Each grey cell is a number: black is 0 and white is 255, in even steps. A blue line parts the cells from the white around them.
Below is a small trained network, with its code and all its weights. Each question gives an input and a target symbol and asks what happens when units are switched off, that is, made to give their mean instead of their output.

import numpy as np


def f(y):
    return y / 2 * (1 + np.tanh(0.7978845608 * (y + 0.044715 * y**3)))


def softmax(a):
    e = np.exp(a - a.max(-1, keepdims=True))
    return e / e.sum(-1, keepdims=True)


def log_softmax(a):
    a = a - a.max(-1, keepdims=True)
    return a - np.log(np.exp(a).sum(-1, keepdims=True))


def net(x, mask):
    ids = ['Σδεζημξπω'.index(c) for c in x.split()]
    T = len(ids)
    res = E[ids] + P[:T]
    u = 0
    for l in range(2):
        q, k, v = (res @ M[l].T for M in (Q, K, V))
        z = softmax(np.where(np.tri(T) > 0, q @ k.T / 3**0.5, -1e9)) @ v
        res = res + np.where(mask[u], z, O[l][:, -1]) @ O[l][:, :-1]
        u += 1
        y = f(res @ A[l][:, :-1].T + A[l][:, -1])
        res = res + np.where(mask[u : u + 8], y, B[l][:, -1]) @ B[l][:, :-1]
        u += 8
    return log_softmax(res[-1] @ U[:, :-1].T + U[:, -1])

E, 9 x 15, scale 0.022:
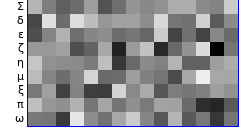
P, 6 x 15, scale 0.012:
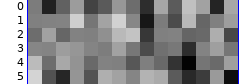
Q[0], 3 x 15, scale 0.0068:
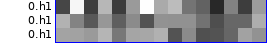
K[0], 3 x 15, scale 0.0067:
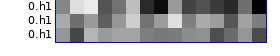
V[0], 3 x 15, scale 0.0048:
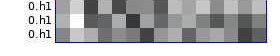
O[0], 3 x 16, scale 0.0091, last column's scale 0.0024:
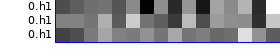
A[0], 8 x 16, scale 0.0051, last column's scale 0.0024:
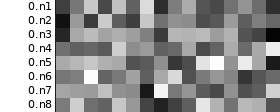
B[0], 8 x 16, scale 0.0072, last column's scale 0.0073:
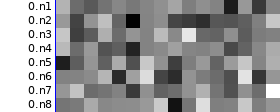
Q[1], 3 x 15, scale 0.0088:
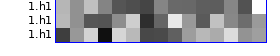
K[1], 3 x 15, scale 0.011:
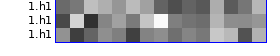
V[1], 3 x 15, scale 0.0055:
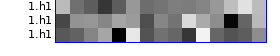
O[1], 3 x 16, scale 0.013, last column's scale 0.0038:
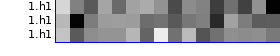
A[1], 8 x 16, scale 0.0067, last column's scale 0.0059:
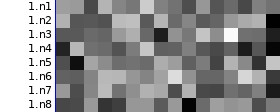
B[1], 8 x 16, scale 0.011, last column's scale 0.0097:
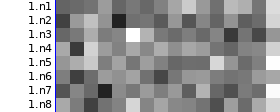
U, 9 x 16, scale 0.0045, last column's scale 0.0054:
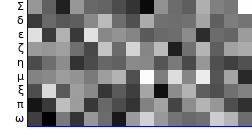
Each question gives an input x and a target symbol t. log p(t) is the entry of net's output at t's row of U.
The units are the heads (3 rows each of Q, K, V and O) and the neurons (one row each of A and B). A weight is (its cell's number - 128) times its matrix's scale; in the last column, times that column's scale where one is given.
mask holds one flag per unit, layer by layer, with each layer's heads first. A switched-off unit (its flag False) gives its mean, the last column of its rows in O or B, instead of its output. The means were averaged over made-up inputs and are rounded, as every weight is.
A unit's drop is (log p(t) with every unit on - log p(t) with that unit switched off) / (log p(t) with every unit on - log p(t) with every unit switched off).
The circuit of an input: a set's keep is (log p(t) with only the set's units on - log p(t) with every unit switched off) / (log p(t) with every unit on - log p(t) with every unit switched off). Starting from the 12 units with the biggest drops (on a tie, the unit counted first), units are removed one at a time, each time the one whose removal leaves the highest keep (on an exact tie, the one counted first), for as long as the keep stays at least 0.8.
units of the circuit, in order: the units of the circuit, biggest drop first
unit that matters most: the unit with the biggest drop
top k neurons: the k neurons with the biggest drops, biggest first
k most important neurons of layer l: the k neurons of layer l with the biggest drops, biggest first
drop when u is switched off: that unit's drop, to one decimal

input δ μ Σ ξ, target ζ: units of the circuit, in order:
(1.n4, 1.h1, 0.h1, 1.n7)
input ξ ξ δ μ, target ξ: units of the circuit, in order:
(1.h1)
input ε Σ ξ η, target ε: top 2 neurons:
(0.n8, 1.n3)
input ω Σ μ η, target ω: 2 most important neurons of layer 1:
(1.n5, 1.n2)
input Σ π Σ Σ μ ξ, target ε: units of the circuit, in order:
(0.n2, 1.h1, 1.n5)
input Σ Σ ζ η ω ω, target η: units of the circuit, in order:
(1.n7, 1.h1, 1.n2, 0.n8)
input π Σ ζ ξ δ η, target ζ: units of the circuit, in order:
(1.h1, 0.n6)
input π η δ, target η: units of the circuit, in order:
(1.n7, 1.h1, 0.n2, 1.n2)
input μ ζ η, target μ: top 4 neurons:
(0.n2, 1.n4, 0.n4, 1.n1)
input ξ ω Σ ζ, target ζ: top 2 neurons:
(0.n6, 1.n7)
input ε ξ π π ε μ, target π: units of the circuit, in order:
(1.h1, 1.n2)
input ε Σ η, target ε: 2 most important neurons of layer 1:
(1.n3, 1.n5)
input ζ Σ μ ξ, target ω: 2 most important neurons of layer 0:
(0.n6, 0.n2)
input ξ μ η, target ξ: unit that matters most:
0.n2
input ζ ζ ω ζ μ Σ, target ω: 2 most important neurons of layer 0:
(0.n2, 0.n5)
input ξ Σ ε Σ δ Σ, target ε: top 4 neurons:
(1.n3, 1.n5, 1.n1, 1.n2)
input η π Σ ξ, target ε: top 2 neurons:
(1.n5, 0.n2)
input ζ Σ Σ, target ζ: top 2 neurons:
(0.n6, 1.n7)
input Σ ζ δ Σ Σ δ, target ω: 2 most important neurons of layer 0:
(0.n2, 0.n6)
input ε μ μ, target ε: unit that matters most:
0.n5
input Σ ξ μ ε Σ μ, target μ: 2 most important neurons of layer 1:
(1.n4, 1.n1)
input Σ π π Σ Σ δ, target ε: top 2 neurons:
(1.n5, 0.n2)
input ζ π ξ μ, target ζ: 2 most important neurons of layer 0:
(0.n6, 0.n5)
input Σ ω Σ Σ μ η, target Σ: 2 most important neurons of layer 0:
(0.n2, 0.n5)
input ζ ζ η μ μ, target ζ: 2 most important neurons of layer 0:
(0.n6, 0.n4)
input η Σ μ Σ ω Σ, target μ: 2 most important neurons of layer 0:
(0.n2, 0.n5)
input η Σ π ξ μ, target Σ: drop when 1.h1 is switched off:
0.5
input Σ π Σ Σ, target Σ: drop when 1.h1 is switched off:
0.4
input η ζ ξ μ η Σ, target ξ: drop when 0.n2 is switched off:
0.2
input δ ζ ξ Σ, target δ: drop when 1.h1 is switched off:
1.3
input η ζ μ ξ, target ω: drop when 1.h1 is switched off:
0.4
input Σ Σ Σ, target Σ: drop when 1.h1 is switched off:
0.4
